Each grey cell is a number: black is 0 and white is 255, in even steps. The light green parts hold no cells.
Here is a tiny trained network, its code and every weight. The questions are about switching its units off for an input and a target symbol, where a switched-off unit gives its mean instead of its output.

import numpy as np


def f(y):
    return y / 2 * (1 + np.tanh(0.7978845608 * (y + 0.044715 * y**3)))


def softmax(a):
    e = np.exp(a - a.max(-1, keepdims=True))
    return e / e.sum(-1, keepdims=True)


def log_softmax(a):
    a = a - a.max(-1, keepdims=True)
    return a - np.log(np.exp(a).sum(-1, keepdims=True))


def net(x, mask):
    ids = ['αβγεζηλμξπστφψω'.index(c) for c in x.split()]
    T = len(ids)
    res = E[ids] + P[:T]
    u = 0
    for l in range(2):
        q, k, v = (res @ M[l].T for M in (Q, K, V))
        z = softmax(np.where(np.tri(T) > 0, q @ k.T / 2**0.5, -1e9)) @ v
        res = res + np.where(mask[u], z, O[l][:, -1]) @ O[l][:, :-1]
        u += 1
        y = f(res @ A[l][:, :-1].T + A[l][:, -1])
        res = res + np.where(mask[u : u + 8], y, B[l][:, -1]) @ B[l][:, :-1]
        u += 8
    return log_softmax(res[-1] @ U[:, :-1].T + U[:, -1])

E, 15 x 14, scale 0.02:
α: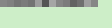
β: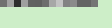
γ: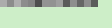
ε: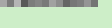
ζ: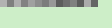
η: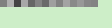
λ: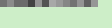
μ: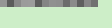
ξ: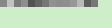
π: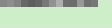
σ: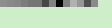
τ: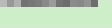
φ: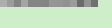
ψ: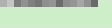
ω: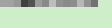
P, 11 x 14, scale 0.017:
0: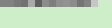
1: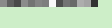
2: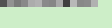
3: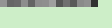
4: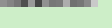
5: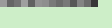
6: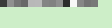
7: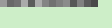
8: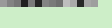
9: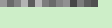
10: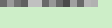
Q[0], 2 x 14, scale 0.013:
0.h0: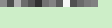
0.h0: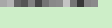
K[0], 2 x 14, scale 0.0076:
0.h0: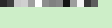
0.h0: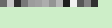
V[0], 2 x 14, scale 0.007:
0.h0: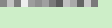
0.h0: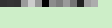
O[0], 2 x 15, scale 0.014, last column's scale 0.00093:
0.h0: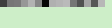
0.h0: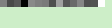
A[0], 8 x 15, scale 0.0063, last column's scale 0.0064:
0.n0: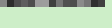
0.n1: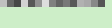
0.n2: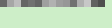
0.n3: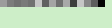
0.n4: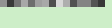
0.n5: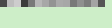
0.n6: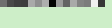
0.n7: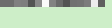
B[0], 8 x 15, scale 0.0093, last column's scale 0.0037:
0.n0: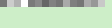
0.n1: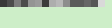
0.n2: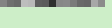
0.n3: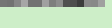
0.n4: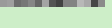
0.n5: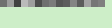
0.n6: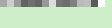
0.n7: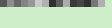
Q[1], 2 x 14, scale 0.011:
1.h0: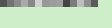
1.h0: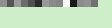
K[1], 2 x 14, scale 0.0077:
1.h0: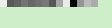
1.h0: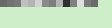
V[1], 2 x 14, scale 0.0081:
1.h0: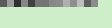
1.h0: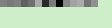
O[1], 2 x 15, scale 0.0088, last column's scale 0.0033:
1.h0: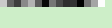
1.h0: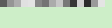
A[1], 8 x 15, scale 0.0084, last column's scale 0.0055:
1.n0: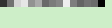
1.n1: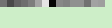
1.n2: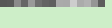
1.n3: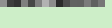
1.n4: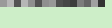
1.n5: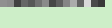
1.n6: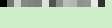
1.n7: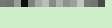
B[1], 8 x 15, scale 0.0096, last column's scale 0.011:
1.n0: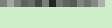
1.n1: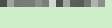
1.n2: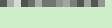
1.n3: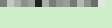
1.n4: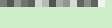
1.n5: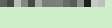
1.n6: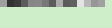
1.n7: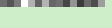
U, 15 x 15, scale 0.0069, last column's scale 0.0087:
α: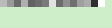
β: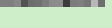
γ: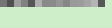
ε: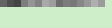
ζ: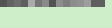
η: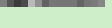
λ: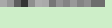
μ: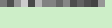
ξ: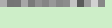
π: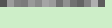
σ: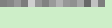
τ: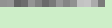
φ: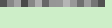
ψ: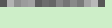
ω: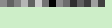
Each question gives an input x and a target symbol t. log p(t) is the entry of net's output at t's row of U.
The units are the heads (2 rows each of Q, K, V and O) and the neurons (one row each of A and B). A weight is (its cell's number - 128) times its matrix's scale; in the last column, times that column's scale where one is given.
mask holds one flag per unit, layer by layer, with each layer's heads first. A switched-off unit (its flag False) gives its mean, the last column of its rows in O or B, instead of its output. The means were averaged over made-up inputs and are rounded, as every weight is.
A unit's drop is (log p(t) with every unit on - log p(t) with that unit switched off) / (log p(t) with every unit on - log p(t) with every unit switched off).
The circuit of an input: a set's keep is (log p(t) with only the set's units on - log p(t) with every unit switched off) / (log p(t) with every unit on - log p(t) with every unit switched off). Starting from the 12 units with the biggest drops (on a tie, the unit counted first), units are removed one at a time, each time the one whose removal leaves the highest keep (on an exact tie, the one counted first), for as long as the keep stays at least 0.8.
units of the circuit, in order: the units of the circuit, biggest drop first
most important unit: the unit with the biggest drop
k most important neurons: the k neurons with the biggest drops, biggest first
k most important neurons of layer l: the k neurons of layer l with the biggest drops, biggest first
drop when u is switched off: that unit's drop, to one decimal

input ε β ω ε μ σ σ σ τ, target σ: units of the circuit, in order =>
[1.h0]
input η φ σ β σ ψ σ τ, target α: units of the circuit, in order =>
[1.n4; 1.n5]
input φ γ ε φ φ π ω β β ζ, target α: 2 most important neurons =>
[1.n4; 0.n0]
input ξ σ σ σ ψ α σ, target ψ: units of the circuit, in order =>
[0.h0; 1.n0]
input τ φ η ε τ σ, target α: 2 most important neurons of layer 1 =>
[1.n5; 1.n4]
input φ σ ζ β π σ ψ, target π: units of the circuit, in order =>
[0.h0; 0.n7; 1.n1]
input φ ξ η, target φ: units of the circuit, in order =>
[0.h0; 1.h0; 1.n2]
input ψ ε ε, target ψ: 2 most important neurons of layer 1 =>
[1.n0; 1.n4]
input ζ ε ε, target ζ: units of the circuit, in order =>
[1.h0; 1.n7; 1.n6]
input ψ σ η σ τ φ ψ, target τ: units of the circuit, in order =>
[0.h0; 1.h0; 1.n6]
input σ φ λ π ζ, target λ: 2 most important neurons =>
[0.n6; 1.n4]
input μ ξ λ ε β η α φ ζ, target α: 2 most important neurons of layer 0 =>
[0.n6; 0.n0]
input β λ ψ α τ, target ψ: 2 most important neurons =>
[1.n0; 0.n2]
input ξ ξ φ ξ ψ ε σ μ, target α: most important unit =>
1.h0
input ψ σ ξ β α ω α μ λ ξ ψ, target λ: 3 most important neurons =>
[1.n4; 0.n6; 0.n7]
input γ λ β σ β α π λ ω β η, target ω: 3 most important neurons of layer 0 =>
[0.n7; 0.n6; 0.n1]
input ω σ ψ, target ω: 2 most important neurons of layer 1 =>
[1.n0; 1.n3]
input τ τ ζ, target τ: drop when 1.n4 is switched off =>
0.1
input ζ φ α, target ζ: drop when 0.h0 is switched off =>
0.2
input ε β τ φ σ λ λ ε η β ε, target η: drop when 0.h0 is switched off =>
0.4
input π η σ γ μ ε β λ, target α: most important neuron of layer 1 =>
[1.n5]
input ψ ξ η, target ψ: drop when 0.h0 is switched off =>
1.3
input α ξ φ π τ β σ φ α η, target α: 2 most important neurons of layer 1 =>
[1.n3; 1.n4]
